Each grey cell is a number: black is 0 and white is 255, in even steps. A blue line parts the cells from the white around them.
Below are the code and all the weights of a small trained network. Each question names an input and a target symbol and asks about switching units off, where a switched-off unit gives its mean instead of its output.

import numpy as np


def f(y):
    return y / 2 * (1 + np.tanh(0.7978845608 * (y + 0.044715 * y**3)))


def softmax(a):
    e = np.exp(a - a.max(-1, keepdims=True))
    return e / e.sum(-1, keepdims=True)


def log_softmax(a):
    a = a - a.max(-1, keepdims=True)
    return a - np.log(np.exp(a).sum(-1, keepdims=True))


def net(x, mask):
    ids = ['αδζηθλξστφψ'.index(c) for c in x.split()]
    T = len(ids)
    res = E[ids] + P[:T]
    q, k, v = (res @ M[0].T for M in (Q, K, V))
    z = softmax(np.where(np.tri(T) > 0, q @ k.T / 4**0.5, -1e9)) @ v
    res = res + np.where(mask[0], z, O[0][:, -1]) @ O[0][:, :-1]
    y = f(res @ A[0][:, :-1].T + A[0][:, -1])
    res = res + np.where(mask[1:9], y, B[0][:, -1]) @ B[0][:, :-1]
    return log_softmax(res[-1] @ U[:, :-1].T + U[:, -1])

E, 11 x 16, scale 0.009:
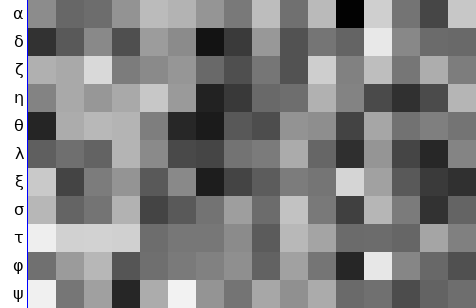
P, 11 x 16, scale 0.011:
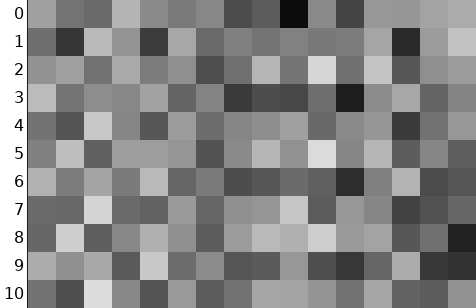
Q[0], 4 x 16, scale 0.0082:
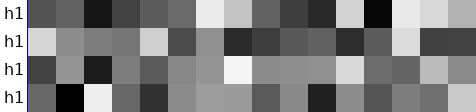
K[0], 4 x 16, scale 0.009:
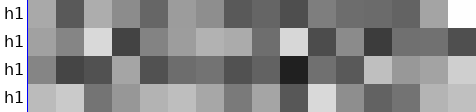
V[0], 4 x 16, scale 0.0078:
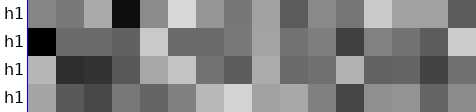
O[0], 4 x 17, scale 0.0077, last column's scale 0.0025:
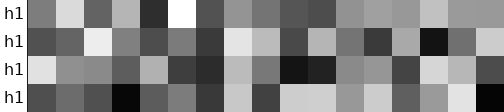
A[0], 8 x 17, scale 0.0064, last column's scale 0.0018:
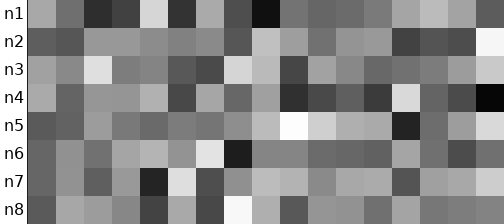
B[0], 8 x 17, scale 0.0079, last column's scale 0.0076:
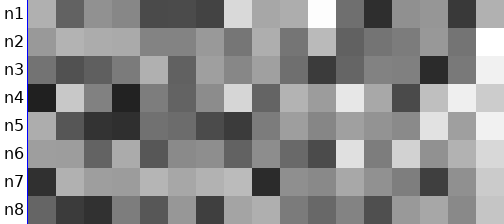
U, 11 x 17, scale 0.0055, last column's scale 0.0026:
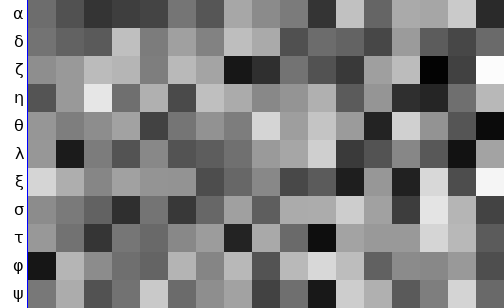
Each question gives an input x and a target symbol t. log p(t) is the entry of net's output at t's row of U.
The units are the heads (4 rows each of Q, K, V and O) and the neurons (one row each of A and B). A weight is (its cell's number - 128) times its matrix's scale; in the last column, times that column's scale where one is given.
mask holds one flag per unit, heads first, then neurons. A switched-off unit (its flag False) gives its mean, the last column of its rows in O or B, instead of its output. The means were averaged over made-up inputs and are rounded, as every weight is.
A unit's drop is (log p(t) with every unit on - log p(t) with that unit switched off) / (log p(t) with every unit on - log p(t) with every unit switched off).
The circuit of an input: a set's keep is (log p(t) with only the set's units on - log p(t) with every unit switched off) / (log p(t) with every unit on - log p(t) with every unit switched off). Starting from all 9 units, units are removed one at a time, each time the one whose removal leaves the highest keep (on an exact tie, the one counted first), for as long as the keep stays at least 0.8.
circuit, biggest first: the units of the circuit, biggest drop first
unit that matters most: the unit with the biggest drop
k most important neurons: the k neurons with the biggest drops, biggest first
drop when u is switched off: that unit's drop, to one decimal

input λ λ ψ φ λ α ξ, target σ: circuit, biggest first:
[n4 h1 n1]
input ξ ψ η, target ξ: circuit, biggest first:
[h1 n7]
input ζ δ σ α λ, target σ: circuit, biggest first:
[h1 n5]
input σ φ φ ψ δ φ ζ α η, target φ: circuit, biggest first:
[h1 n7]
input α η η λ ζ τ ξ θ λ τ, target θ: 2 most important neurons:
[n1 n6]
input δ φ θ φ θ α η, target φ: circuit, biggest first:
[n4 h1]
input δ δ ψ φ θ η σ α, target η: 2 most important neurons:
[n4 n5]
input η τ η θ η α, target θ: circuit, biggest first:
[h1 n6]
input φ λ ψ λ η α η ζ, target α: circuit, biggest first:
[h1 n8]
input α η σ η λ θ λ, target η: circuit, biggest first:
[h1 n4 n5]
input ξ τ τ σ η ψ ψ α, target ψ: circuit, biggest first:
[h1 n7]
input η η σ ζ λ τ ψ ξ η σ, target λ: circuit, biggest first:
[h1 n1]
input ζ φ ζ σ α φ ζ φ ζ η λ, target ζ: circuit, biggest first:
[h1 n4 n7]
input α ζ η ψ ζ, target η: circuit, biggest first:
[h1 n4 n5]
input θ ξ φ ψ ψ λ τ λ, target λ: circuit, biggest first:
[h1 n5 n4]
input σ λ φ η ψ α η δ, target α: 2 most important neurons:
[n8 n5]
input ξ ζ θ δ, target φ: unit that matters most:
n4
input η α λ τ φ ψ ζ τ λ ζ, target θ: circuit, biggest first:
[h1 n1 n6]
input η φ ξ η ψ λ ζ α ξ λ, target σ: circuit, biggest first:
[h1 n4 n1]
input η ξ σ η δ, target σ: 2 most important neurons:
[n5 n3]
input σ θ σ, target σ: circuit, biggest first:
[h1 n5]
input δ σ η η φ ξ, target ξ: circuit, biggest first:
[h1 n4]
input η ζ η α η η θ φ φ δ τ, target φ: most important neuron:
[n7]
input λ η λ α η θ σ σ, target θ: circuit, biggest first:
[h1 n2 n6]
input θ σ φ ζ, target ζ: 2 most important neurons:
[n4 n5]
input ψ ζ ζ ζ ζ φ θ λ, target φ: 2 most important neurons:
[n7 n3]
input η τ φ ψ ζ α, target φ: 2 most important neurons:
[n7 n3]
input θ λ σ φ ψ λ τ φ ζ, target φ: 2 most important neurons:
[n7 n3]
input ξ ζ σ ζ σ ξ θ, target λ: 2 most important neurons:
[n1 n7]
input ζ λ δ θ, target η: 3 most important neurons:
[n4 n5 n8]
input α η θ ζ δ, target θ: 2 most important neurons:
[n2 n6]
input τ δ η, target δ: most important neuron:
[n8]
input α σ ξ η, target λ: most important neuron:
[n1]
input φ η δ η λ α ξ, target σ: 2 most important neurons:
[n4 n1]
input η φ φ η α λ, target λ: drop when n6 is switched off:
0.1
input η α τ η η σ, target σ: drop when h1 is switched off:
1.4
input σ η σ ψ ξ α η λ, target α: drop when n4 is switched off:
0.0
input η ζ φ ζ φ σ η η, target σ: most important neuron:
[n5]
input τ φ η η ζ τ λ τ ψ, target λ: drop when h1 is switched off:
0.7
